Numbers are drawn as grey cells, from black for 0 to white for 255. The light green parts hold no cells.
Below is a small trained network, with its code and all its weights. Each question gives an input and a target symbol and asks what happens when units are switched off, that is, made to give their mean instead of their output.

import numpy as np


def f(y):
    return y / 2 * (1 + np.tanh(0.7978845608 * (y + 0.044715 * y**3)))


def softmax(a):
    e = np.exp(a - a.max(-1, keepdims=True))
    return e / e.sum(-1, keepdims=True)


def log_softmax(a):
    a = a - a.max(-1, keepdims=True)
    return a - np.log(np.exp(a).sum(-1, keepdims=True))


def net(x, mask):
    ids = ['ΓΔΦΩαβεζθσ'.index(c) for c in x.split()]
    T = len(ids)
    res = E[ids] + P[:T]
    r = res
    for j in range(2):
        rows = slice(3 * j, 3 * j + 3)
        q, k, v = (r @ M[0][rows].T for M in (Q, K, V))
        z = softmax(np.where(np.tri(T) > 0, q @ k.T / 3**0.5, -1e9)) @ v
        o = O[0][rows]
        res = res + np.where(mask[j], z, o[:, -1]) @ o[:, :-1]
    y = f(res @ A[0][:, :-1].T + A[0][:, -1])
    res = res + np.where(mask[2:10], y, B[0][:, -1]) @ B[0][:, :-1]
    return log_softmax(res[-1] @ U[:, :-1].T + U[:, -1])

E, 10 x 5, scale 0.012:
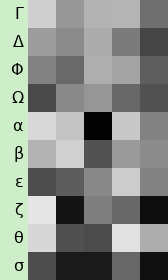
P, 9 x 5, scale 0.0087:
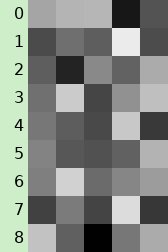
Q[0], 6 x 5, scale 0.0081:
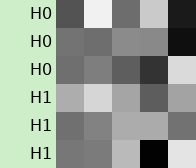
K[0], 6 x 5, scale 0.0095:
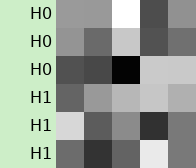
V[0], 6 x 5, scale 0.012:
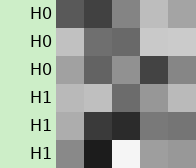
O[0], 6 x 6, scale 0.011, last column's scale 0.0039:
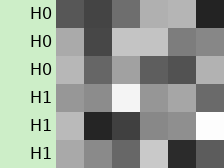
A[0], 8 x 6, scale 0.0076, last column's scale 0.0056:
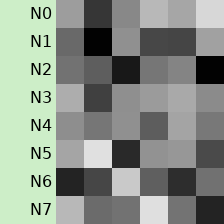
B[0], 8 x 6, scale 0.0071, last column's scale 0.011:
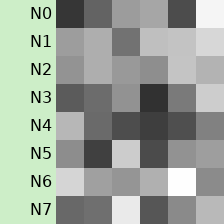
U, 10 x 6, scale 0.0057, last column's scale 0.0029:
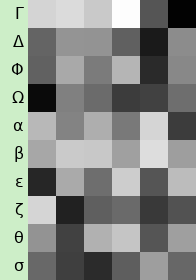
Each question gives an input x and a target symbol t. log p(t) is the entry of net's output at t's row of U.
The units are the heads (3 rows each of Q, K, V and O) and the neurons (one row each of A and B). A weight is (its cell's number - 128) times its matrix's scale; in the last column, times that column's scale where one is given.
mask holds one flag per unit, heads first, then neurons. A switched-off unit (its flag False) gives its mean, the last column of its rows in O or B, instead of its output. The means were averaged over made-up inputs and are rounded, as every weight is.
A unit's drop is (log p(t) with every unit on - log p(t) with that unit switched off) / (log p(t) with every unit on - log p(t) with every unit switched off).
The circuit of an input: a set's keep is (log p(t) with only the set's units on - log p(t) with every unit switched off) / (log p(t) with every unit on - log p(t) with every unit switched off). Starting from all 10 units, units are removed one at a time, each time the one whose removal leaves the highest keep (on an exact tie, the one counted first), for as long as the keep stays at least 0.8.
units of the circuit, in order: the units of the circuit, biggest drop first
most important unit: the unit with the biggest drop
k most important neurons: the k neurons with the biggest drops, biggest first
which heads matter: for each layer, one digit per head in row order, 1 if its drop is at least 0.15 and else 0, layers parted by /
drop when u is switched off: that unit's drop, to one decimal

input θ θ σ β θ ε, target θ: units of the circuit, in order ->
H0, N0
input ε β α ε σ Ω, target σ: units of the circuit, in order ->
H1, H0
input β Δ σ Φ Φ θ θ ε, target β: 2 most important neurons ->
N6, N0
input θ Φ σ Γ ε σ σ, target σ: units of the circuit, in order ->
H1
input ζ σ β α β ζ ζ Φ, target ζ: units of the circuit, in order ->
H0, H1
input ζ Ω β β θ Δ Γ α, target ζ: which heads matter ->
10
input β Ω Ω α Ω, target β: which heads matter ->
01
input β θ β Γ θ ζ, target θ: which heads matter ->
10
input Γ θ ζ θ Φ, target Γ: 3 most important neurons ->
N3, N6, N0
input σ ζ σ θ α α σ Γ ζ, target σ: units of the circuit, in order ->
H1, H0, N1
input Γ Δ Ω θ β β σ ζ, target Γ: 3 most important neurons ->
N6, N3, N1
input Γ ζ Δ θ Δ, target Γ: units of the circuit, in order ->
H1, N3
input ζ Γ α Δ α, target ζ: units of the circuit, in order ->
H0, N5, H1
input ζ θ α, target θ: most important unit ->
H0
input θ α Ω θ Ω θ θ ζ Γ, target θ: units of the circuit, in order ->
H0, N0, H1
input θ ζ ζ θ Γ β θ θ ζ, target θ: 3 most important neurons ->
N0, N1, N7
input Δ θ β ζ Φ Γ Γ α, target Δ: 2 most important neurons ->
N5, N1
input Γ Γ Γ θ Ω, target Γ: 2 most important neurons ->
N6, N3
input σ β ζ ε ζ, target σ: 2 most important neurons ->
N1, N2
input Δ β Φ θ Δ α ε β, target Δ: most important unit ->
H0
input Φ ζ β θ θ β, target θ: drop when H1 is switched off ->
0.1
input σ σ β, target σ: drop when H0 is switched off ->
0.2
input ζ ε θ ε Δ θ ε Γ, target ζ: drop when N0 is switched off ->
0.1
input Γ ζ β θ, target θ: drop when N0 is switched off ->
0.2
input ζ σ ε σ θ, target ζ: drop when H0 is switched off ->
0.6
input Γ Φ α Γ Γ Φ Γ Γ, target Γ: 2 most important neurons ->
N3, N0
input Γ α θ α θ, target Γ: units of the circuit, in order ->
H1
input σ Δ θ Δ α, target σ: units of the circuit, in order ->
H1, H0
